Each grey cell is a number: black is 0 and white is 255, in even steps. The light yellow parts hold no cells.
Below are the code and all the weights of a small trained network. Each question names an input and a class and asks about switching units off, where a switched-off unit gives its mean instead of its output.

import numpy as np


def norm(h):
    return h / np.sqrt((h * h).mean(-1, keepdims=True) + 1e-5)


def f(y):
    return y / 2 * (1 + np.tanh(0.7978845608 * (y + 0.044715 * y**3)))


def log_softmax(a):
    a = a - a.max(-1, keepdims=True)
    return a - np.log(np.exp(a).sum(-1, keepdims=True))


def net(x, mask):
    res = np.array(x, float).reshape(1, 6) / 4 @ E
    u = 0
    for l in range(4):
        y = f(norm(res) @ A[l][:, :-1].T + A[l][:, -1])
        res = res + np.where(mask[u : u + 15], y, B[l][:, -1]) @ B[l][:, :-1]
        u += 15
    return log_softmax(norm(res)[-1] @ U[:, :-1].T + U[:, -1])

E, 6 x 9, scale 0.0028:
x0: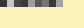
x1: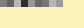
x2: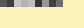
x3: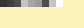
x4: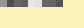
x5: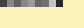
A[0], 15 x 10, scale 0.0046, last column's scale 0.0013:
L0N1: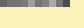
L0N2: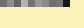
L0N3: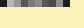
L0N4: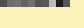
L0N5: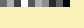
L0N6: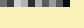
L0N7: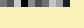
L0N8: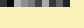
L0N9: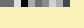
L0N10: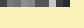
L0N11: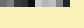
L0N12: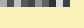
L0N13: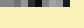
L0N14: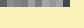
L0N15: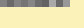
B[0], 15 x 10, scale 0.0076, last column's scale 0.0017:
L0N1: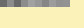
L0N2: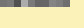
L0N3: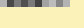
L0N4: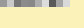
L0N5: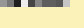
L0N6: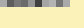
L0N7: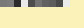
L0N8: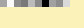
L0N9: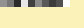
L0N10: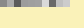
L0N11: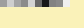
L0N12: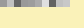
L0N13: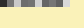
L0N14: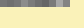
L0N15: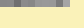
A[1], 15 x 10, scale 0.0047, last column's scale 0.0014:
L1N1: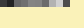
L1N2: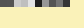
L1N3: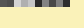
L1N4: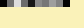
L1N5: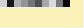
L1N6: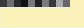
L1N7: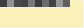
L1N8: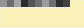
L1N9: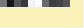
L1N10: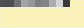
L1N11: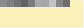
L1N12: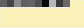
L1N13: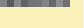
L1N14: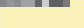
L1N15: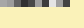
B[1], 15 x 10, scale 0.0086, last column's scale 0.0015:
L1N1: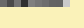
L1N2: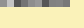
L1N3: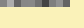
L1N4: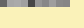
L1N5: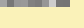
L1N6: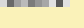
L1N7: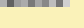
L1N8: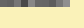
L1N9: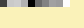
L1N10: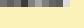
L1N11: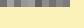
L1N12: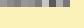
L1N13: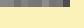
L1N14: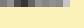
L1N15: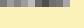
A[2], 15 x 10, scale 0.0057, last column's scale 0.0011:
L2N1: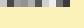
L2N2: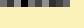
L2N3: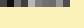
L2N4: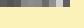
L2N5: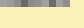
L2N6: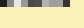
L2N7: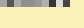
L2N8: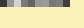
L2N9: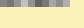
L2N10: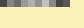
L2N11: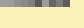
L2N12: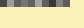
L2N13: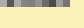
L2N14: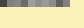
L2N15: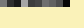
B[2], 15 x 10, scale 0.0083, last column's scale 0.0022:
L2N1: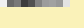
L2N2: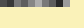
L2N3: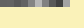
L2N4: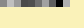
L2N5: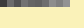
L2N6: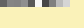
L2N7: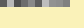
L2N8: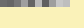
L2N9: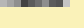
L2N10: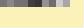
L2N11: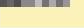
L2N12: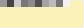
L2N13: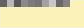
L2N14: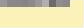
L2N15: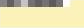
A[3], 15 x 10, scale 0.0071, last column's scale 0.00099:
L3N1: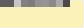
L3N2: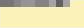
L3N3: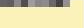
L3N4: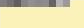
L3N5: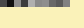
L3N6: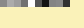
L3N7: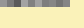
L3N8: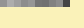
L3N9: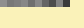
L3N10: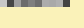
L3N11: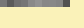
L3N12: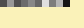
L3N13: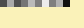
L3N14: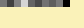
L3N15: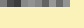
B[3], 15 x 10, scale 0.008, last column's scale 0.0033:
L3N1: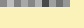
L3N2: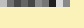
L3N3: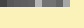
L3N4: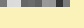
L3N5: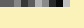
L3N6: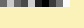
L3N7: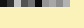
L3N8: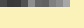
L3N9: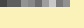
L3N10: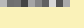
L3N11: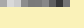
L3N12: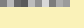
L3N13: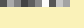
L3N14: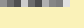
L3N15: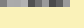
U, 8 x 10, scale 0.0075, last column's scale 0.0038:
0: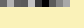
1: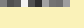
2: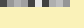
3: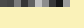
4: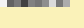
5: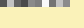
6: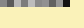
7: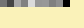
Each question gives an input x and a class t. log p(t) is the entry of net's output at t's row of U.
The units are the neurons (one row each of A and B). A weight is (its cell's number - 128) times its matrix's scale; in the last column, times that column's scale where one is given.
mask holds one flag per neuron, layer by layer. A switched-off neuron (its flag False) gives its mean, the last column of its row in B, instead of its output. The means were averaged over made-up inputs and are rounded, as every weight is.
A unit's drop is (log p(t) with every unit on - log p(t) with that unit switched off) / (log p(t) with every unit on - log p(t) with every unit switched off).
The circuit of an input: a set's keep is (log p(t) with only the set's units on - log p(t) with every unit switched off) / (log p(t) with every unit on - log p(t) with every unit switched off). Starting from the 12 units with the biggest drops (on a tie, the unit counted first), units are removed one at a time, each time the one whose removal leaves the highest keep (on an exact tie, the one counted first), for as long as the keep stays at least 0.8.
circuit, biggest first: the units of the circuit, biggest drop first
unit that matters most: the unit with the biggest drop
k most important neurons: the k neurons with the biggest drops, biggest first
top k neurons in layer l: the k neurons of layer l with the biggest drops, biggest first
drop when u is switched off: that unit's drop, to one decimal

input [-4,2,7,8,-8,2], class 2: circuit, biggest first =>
L2N6
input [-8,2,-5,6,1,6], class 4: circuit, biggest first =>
L0N6; L2N1
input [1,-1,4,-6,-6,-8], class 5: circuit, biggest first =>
L0N12; L2N7
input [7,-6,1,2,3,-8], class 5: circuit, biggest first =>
L2N7; L3N13
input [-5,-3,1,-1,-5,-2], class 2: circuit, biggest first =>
L0N13; L2N6
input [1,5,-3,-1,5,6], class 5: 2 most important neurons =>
L0N4; L0N10
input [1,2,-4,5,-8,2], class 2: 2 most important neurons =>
L1N4; L0N13
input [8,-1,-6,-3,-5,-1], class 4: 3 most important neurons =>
L1N6; L0N8; L2N1
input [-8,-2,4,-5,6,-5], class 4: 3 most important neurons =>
L1N5; L0N6; L0N13
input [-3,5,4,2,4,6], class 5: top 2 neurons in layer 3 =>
L3N13; L3N12
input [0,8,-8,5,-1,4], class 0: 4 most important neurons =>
L0N11; L3N6; L0N5; L1N15
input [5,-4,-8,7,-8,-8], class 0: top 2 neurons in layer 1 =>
L1N15; L1N9
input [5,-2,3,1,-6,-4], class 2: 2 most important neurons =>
L0N13; L1N4
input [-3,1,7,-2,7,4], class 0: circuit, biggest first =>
L0N8
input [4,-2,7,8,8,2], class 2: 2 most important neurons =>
L1N9; L0N11
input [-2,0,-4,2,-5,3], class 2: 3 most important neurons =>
L0N13; L0N8; L1N4
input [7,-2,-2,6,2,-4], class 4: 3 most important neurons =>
L1N6; L2N1; L1N7
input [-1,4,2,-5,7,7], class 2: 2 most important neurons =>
L1N9; L0N12
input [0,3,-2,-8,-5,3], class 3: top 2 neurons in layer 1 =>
L1N8; L1N9
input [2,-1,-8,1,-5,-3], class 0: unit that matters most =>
L0N11
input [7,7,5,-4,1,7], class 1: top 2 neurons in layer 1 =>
L1N5; L1N12
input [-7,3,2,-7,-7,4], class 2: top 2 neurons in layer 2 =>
L2N6; L2N8
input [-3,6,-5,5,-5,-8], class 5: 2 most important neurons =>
L0N12; L2N7
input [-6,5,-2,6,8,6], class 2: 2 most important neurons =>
L1N9; L0N5
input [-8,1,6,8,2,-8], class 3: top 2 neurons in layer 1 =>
L1N10; L1N1
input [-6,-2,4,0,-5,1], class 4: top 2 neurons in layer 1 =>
L1N5; L1N9
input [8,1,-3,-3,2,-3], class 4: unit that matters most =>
L1N6
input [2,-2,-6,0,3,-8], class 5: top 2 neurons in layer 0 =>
L0N12; L0N8
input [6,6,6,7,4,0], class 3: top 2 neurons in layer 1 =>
L1N1; L1N10
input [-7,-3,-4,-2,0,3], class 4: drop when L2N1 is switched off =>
0.1
